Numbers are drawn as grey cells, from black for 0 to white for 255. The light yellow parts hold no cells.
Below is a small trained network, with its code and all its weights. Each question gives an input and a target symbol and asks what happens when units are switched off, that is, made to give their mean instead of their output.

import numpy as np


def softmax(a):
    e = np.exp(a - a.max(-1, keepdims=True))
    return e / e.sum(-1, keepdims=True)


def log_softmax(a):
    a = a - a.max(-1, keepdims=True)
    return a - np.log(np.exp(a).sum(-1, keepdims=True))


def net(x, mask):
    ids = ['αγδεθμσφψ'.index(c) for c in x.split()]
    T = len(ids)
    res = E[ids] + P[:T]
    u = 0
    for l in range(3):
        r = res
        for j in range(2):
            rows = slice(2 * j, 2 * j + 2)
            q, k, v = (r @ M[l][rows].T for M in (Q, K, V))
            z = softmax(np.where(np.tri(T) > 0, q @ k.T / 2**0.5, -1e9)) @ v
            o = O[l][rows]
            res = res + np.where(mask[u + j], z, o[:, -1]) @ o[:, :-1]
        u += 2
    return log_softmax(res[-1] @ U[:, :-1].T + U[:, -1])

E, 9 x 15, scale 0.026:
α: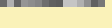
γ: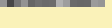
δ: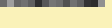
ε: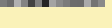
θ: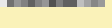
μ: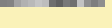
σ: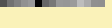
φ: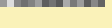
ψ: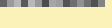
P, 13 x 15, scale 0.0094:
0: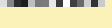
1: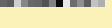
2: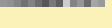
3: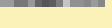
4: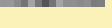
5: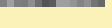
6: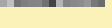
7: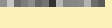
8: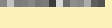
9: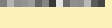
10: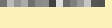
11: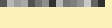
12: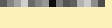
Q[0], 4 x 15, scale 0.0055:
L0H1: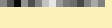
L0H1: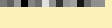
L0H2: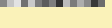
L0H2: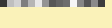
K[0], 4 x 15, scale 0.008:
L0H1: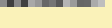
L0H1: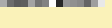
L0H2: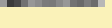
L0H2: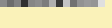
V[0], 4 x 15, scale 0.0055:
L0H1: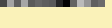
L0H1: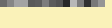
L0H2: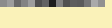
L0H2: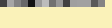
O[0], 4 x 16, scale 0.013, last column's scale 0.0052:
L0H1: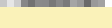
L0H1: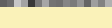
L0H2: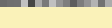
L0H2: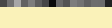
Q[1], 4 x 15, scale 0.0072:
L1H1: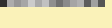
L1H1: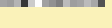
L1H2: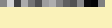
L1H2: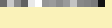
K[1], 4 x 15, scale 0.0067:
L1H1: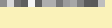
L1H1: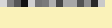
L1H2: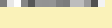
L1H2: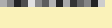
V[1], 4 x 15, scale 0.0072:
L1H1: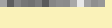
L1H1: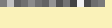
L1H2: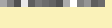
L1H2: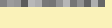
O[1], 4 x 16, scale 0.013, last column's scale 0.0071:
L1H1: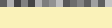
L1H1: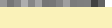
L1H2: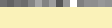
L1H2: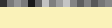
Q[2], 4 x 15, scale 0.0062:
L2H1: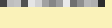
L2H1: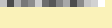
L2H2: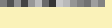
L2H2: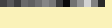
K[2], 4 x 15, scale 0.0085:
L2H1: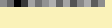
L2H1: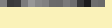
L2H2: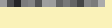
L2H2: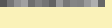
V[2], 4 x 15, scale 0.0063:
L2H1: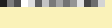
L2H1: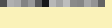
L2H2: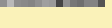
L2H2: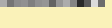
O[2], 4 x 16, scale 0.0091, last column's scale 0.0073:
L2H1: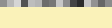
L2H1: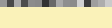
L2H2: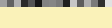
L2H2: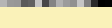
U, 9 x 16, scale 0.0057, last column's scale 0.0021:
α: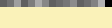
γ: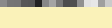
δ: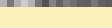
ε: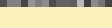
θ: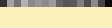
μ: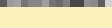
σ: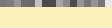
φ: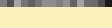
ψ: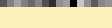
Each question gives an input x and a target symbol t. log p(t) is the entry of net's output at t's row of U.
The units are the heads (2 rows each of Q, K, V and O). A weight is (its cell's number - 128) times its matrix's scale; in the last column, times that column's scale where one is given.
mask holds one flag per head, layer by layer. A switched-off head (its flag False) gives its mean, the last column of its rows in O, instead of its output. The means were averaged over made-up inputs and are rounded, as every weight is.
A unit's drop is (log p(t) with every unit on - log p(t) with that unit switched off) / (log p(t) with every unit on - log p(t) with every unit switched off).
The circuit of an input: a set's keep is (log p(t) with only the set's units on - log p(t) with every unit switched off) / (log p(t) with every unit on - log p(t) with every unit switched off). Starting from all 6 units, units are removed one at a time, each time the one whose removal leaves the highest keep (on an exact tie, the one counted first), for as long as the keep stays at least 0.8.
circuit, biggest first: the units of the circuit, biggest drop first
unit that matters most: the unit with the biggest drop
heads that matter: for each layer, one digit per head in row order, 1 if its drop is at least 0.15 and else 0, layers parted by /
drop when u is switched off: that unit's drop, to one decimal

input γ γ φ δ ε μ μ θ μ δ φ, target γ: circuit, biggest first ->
[L1H1; L0H1]
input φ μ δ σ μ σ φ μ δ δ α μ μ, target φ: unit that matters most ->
L1H2
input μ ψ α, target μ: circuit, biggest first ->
[L2H1; L1H2]
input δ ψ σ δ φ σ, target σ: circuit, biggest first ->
[L2H1; L1H1]
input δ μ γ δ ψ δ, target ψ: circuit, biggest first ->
[L0H1; L1H2]
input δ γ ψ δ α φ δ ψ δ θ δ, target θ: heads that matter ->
01 / 10 / 10
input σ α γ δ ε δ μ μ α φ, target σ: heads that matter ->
00 / 10 / 10
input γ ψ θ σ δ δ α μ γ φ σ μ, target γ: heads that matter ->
11 / 10 / 00
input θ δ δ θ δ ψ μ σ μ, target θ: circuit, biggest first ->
[L2H1; L1H1]
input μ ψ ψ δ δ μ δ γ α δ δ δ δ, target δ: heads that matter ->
10 / 11 / 00
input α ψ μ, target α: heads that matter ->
00 / 01 / 00
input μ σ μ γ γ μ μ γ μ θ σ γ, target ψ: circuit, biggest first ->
[L2H2; L0H1; L0H2]
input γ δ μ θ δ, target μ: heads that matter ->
10 / 01 / 10
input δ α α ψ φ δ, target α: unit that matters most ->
L1H2
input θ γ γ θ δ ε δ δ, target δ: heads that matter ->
11 / 11 / 00
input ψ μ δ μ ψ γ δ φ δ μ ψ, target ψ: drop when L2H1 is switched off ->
0.1
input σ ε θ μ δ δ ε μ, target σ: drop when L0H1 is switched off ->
0.0
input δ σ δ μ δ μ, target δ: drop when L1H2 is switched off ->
0.3
